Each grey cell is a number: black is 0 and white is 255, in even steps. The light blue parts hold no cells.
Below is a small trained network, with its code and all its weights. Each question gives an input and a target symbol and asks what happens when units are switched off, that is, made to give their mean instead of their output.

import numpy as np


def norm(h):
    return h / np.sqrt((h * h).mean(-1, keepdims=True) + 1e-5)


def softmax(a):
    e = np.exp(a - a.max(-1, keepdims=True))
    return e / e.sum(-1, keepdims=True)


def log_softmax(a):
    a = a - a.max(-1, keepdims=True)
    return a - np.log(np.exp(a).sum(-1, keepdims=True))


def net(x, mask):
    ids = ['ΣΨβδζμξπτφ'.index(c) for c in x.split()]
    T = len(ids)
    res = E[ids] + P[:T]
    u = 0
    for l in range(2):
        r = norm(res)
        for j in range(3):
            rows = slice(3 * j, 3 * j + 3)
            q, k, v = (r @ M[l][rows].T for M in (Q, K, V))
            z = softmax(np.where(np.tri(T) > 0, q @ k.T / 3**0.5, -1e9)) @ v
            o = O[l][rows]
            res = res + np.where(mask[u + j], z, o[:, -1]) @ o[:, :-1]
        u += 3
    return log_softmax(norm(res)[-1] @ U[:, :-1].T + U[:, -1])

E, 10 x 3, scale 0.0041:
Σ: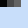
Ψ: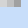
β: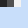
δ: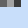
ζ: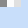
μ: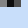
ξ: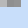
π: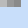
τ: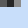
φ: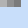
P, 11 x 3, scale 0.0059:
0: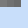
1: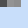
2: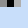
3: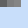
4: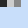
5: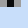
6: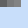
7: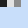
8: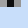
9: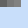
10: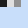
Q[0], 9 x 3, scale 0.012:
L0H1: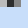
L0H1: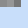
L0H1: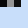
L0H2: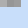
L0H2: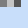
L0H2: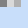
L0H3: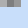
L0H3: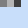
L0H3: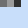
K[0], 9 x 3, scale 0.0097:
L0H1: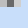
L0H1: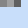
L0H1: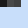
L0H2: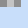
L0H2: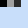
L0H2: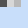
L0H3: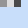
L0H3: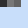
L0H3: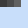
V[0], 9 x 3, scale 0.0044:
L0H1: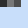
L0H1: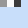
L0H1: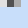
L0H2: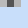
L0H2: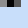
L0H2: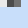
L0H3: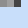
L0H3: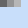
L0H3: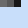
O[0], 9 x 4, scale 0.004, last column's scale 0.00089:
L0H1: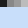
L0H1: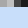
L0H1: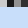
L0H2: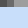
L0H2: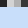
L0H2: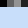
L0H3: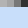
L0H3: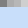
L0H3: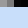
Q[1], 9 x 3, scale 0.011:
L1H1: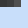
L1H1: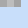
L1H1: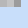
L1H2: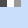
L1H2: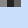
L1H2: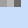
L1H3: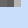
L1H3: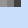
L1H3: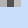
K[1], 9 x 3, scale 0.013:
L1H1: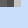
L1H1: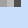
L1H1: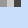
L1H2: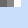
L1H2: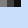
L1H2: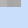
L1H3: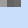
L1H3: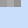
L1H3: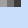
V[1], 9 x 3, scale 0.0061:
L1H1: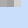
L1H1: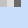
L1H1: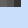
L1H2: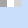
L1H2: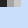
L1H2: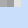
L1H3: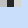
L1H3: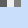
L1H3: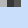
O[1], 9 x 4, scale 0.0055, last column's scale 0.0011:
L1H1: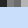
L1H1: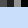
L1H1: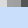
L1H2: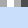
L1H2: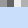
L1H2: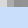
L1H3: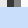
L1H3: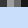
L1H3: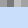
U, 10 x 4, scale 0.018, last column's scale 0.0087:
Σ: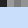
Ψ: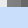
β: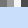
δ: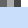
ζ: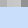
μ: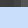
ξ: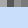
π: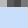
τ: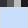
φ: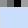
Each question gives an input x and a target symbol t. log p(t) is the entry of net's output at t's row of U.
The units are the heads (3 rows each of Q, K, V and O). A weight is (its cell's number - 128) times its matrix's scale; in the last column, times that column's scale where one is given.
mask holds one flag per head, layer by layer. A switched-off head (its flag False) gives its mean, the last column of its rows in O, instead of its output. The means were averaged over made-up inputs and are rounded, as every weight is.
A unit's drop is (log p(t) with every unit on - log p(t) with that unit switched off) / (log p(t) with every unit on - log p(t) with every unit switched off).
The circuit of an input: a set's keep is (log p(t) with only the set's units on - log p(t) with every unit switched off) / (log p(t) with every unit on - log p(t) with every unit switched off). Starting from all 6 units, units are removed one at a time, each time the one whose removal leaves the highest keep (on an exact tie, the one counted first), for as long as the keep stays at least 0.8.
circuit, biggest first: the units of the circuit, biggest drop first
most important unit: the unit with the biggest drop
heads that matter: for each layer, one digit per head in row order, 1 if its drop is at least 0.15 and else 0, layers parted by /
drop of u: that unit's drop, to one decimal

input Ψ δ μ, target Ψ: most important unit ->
L0H1
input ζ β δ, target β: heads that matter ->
010 / 010
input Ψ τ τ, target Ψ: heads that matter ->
100 / 101
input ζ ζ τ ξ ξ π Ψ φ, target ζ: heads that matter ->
011 / 010
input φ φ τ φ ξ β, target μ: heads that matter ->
111 / 010
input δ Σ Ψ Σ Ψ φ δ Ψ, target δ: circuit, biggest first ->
(L1H3 L0H2)
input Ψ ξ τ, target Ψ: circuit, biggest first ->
(L1H1 L1H3)
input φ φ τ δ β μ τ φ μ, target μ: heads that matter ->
011 / 010
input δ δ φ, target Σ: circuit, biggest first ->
(L0H2 L1H3)
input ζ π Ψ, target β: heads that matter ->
011 / 110
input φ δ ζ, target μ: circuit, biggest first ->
(L1H2 L0H3)
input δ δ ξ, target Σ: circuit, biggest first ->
(L0H2 L1H3)
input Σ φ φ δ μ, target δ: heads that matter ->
011 / 100
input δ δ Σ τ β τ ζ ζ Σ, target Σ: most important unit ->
L0H2
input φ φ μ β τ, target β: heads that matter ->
000 / 110
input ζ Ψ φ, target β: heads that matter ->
011 / 110
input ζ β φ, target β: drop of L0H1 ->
-0.1
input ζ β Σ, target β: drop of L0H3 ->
0.3
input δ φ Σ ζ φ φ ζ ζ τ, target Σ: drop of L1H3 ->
0.3
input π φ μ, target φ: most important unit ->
L1H2
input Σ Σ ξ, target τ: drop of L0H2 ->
0.9
